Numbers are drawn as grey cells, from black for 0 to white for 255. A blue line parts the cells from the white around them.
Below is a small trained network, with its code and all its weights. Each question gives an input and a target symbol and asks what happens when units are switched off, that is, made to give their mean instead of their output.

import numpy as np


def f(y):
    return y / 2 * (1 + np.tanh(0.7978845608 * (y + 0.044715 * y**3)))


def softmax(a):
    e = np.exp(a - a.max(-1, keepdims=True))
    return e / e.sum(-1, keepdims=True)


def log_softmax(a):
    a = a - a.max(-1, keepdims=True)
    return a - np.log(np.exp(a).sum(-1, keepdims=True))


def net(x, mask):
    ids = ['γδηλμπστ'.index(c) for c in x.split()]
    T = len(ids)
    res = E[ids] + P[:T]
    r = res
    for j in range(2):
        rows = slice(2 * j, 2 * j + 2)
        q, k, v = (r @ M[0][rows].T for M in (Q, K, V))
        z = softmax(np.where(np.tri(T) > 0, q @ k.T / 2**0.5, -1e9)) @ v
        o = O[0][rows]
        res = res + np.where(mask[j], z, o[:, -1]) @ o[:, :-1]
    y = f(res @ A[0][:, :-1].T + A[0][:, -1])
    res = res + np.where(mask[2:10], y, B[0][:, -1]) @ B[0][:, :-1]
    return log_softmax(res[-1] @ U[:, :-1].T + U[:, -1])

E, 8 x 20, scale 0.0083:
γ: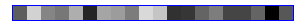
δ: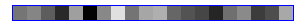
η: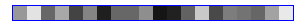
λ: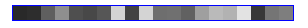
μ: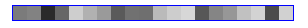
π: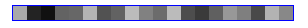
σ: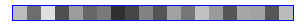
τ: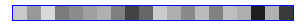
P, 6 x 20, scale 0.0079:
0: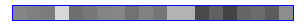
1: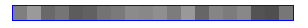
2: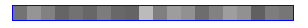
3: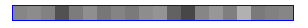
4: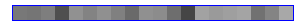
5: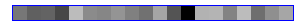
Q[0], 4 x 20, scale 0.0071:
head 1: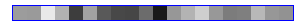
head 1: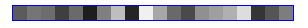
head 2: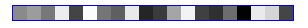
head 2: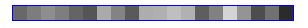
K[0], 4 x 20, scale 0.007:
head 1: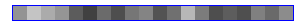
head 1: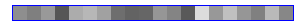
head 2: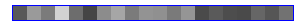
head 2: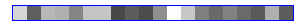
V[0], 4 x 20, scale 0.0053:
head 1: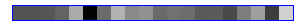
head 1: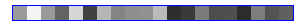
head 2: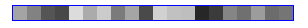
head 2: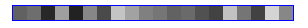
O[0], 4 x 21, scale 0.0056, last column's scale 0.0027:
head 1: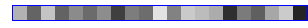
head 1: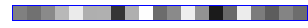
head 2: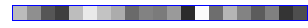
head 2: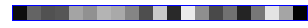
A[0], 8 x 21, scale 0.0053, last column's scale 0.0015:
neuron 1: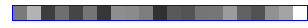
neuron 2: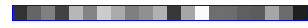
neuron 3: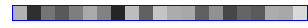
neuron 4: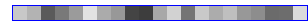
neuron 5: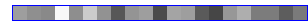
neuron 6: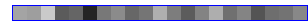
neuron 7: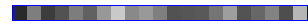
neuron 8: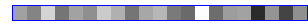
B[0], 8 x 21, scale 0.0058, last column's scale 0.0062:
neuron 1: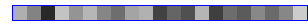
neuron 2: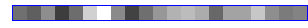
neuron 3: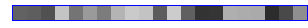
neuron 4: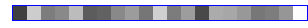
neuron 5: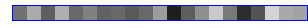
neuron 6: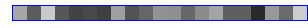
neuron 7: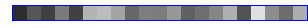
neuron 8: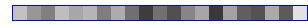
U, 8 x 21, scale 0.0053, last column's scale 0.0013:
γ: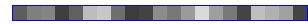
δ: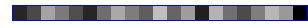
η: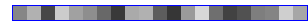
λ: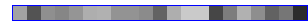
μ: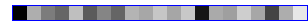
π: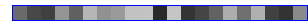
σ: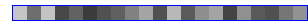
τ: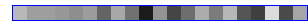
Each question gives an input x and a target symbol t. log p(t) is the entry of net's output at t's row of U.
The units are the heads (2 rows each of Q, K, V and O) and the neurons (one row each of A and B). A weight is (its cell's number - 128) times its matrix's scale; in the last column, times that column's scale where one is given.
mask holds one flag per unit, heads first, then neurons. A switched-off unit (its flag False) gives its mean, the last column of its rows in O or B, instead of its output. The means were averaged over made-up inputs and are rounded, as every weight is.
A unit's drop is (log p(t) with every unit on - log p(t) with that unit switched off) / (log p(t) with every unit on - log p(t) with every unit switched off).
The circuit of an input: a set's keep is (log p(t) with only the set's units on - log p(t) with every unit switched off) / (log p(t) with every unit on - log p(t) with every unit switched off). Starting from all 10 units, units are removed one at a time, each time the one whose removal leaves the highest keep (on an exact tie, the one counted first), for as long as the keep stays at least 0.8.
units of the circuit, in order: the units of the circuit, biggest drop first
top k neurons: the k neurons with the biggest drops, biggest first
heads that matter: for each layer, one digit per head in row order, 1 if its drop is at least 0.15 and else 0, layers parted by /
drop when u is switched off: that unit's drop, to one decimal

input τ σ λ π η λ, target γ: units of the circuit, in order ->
head 2; neuron 2; head 1
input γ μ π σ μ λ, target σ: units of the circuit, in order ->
head 2; head 1; neuron 6
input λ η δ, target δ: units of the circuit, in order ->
head 2
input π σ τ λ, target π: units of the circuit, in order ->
head 1; neuron 7
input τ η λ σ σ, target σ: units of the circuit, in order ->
head 2; neuron 6
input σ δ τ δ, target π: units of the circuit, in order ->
head 1; neuron 7
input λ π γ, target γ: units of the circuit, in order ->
head 2; neuron 2
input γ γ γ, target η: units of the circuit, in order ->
head 1; neuron 5
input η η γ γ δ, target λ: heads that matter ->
10
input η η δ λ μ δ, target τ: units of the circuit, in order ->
head 2; neuron 8
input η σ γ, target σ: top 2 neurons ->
neuron 6; neuron 4
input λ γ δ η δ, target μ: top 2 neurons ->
neuron 3; neuron 8
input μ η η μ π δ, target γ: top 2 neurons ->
neuron 2; neuron 7
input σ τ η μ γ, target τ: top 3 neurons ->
neuron 8; neuron 6; neuron 3
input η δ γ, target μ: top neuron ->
neuron 1
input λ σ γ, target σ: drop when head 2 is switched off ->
0.3
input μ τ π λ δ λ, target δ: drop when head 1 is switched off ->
0.4
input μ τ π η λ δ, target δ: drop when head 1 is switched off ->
0.3
